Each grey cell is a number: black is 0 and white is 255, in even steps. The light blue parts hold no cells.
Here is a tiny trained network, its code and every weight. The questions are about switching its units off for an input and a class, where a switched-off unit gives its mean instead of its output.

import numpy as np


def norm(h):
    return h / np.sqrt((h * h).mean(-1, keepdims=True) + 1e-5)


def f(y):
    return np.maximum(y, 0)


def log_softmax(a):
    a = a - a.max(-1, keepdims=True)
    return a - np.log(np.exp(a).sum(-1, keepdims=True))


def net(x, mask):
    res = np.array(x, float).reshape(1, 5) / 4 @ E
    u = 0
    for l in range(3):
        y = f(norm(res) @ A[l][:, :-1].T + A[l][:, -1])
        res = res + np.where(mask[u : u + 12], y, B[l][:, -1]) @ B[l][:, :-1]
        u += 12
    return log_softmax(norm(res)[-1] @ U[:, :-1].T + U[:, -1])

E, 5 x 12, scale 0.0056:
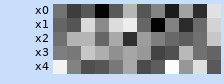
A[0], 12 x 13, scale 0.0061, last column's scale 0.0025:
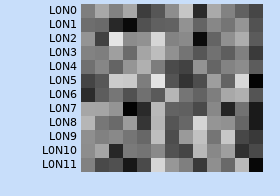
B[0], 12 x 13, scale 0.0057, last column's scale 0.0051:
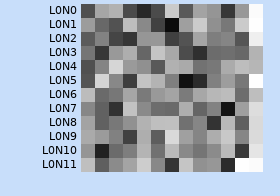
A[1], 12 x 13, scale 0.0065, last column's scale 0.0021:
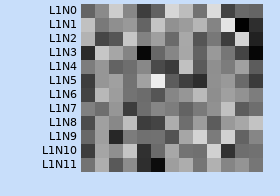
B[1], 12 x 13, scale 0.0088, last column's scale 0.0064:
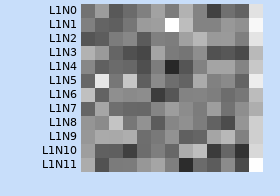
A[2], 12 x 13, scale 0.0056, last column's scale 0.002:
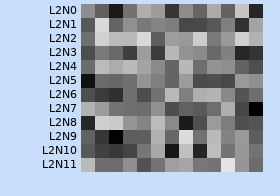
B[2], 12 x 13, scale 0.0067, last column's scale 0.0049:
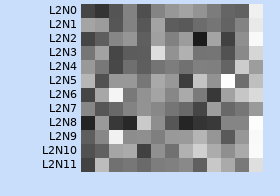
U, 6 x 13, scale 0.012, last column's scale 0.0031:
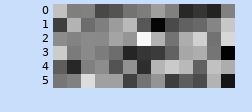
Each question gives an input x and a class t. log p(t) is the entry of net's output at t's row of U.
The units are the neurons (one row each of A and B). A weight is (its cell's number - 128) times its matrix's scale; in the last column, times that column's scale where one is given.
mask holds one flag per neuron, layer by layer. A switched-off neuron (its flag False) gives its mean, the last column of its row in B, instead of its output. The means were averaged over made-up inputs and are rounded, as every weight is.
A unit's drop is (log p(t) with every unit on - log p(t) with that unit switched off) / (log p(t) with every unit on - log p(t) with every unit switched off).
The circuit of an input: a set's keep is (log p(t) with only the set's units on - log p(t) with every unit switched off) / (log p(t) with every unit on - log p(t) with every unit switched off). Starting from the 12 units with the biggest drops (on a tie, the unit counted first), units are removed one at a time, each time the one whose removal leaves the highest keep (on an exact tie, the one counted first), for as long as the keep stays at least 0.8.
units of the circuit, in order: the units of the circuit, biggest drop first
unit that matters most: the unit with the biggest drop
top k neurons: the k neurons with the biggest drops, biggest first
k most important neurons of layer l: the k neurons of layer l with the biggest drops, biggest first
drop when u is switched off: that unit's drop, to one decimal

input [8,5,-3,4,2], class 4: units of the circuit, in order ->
[L0N11]
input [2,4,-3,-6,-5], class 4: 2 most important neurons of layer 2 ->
[L2N10; L2N0]
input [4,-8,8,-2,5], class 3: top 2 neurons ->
[L1N11; L1N9]
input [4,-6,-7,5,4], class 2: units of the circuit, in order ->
[L0N8; L1N1]
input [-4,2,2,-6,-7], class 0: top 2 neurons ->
[L0N11; L0N8]
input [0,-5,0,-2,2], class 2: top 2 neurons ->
[L0N10; L0N11]
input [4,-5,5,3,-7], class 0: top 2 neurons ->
[L0N0; L1N10]
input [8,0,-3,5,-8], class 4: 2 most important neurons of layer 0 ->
[L0N11; L0N7]
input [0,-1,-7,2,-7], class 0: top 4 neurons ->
[L1N10; L0N0; L1N3; L0N8]
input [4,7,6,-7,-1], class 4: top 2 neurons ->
[L0N11; L1N11]
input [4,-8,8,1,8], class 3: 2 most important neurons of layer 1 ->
[L1N9; L1N11]
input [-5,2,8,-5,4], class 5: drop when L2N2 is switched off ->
0.2
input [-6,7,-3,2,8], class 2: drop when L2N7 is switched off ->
0.0
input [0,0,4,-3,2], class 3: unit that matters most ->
L0N11
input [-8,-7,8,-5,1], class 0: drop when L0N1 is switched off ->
0.1
